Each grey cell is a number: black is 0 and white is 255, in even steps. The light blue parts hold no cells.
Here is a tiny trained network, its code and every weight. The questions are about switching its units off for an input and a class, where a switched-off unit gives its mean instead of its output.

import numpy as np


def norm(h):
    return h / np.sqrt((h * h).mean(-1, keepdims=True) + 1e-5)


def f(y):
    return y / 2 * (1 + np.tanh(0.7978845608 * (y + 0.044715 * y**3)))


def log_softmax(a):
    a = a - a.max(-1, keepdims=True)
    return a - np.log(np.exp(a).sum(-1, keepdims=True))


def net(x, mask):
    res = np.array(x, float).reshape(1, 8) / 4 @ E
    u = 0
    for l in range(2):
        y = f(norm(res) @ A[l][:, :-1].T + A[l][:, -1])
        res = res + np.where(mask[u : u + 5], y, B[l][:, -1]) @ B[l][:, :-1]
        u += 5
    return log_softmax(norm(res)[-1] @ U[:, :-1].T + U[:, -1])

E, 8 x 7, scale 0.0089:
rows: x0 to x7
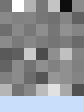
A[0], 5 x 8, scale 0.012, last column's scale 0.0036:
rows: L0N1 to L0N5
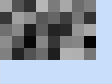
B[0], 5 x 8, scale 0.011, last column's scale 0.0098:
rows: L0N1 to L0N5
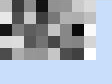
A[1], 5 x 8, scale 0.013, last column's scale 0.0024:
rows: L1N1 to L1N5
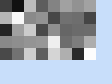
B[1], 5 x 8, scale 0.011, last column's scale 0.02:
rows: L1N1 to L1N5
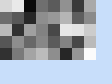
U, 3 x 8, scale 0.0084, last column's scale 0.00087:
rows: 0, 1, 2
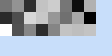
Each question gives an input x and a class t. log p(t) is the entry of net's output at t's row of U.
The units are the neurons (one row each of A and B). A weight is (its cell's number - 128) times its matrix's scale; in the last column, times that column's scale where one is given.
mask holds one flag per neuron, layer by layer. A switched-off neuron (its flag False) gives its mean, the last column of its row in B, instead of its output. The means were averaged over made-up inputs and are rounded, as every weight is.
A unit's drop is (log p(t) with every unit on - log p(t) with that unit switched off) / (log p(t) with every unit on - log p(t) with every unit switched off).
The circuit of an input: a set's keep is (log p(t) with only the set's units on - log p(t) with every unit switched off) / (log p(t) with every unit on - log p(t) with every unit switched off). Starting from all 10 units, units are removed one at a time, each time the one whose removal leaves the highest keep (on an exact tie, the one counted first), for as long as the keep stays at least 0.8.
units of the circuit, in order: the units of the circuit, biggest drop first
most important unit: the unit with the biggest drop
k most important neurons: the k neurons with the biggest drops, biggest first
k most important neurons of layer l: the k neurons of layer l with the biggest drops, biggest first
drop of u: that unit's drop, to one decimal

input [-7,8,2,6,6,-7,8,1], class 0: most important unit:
L1N1
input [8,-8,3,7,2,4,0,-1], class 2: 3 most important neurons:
(L0N3; L0N5; L1N5)
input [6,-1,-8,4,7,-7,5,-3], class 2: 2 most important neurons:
(L0N5; L0N3)
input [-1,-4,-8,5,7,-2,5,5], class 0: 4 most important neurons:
(L1N1; L0N5; L0N4; L0N3)
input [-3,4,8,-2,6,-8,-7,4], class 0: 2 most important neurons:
(L1N1; L0N3)
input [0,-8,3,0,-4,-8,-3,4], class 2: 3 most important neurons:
(L0N3; L0N5; L1N5)
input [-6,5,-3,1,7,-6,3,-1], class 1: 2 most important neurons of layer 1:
(L1N5; L1N3)
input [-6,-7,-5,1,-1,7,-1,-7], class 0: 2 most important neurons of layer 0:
(L0N4; L0N2)
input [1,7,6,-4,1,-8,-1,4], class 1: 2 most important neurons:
(L0N4; L0N1)
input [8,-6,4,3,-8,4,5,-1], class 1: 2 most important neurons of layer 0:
(L0N4; L0N3)
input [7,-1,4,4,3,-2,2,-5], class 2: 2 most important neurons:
(L0N2; L0N5)
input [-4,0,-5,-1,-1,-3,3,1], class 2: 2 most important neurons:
(L0N1; L0N3)
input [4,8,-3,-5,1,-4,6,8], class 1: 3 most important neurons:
(L0N4; L1N1; L1N5)
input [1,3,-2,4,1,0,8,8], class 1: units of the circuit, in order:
(L1N5)
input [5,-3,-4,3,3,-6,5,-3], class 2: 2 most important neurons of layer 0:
(L0N5; L0N2)
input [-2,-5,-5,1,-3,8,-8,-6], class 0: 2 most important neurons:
(L0N4; L0N1)
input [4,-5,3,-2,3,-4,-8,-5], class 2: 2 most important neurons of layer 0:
(L0N5; L0N2)
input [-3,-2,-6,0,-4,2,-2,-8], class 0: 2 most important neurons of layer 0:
(L0N4; L0N1)
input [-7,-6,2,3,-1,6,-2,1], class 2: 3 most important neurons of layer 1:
(L1N5; L1N1; L1N4)
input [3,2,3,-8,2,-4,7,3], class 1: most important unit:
L0N4
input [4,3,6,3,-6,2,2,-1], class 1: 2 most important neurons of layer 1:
(L1N1; L1N3)
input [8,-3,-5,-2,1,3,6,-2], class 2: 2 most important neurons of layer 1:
(L1N5; L1N3)
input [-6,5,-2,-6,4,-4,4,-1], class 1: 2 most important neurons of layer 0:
(L0N5; L0N3)
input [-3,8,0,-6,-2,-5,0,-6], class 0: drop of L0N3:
-0.1
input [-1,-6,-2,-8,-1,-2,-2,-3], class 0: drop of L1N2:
-0.1
